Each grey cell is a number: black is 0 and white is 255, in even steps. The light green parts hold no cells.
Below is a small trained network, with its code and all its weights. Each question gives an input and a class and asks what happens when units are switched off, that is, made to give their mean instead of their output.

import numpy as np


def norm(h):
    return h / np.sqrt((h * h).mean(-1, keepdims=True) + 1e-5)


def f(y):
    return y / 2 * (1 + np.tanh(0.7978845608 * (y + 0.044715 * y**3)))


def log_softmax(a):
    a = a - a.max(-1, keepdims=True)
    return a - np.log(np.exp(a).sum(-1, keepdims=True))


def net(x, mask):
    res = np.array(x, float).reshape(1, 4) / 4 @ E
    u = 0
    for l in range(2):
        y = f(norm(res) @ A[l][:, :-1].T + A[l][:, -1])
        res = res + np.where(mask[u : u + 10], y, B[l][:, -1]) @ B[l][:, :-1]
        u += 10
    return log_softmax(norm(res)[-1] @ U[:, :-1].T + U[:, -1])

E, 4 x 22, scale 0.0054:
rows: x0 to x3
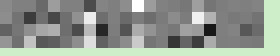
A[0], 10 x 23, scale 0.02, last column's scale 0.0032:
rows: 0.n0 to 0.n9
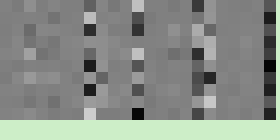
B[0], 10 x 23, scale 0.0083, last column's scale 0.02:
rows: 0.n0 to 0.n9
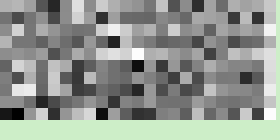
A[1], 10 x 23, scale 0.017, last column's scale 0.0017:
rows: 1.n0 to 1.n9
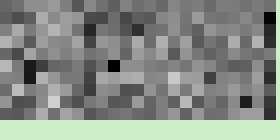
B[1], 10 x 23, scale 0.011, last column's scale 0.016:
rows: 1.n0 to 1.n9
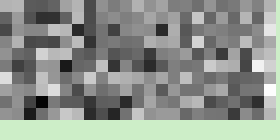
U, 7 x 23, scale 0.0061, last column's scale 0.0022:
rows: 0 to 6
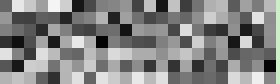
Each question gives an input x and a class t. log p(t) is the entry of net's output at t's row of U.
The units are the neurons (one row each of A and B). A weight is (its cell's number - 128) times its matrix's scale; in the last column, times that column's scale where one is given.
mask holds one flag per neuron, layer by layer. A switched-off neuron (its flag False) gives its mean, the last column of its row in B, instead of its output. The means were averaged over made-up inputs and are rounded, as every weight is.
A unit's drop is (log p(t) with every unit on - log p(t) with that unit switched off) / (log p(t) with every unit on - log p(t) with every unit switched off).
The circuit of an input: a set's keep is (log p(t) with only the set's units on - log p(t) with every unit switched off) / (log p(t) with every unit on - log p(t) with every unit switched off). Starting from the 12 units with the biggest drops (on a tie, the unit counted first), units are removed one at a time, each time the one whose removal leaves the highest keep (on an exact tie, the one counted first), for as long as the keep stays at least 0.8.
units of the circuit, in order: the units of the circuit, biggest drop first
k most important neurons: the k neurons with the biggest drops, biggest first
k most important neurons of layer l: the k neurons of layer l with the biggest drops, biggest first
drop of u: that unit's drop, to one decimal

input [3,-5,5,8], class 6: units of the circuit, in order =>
[0.n0]
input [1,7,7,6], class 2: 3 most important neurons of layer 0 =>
[0.n9 0.n2 0.n4]
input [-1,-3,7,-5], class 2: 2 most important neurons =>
[0.n6 1.n8]
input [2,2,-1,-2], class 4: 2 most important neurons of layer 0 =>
[0.n2 0.n7]
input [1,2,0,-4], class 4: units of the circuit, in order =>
[0.n2 1.n6]
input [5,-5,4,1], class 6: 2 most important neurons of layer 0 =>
[0.n0 0.n4]
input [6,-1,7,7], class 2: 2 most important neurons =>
[0.n6 0.n2]
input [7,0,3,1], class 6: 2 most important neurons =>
[0.n0 0.n9]
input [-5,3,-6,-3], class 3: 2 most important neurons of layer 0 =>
[0.n9 0.n1]
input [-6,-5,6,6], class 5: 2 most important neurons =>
[0.n6 0.n9]
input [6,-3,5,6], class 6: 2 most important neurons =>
[0.n0 0.n4]
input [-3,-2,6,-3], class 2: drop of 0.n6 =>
0.8
